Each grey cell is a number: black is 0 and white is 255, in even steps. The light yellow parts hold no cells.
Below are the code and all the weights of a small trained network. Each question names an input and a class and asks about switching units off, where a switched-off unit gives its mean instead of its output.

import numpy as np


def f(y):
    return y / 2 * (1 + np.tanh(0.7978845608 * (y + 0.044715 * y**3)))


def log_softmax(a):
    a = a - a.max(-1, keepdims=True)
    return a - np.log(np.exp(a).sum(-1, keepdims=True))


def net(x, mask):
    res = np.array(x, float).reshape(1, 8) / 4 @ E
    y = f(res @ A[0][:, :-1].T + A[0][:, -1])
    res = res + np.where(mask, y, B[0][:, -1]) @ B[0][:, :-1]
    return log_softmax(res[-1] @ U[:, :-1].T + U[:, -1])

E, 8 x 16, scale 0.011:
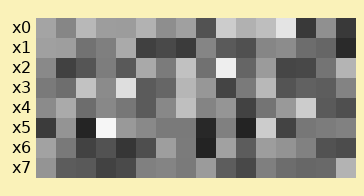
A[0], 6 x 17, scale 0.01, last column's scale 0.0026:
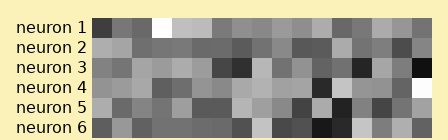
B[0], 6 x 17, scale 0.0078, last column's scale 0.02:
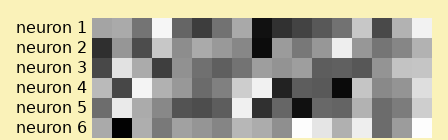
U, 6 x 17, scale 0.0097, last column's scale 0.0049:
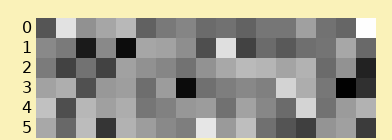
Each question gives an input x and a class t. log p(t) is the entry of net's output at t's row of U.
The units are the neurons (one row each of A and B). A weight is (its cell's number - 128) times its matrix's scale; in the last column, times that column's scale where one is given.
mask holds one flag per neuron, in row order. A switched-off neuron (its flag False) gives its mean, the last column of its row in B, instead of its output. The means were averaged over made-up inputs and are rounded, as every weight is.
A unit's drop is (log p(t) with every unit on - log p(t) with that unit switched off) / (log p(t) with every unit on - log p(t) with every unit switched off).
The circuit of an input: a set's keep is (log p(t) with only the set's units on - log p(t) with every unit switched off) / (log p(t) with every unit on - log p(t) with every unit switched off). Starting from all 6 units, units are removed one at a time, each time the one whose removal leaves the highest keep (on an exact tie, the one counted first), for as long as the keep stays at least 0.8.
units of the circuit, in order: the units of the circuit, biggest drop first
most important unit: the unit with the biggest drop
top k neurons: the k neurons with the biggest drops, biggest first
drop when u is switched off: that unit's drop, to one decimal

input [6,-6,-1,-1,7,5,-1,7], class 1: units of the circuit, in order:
[neuron 4]
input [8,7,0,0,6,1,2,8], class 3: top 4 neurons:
[neuron 4; neuron 1; neuron 3; neuron 2]
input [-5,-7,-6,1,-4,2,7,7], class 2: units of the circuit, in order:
[neuron 4; neuron 1]
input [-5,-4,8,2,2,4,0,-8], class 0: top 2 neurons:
[neuron 1; neuron 5]
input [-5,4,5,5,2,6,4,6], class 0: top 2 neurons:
[neuron 5; neuron 4]
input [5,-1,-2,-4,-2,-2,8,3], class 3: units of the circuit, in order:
[neuron 6; neuron 5; neuron 1]
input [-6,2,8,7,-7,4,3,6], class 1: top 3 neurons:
[neuron 4; neuron 5; neuron 3]
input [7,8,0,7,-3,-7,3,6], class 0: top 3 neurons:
[neuron 6; neuron 2; neuron 5]
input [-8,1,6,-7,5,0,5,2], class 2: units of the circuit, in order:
[neuron 6; neuron 4]
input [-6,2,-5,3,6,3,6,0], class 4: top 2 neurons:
[neuron 6; neuron 3]
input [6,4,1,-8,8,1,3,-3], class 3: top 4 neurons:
[neuron 5; neuron 1; neuron 2; neuron 3]
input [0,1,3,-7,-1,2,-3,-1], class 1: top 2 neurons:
[neuron 6; neuron 4]
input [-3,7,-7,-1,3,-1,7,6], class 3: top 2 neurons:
[neuron 2; neuron 4]
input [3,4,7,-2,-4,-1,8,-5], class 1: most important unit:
neuron 6
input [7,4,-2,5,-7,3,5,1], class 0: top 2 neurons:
[neuron 6; neuron 3]
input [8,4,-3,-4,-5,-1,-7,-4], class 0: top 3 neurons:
[neuron 6; neuron 3; neuron 1]
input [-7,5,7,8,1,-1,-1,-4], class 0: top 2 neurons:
[neuron 5; neuron 4]
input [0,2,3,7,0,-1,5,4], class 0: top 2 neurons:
[neuron 5; neuron 6]
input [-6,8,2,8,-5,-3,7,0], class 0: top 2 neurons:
[neuron 5; neuron 4]
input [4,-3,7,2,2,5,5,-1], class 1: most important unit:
neuron 4
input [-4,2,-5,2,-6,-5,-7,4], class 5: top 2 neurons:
[neuron 3; neuron 1]
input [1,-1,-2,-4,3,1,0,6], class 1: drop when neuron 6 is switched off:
0.6
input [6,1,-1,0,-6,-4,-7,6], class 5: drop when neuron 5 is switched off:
0.0
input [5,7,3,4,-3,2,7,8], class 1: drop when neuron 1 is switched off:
0.1
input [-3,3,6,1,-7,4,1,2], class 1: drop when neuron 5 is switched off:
-0.1
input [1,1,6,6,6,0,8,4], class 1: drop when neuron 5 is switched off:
-0.1
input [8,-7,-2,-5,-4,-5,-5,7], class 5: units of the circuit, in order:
[neuron 1]
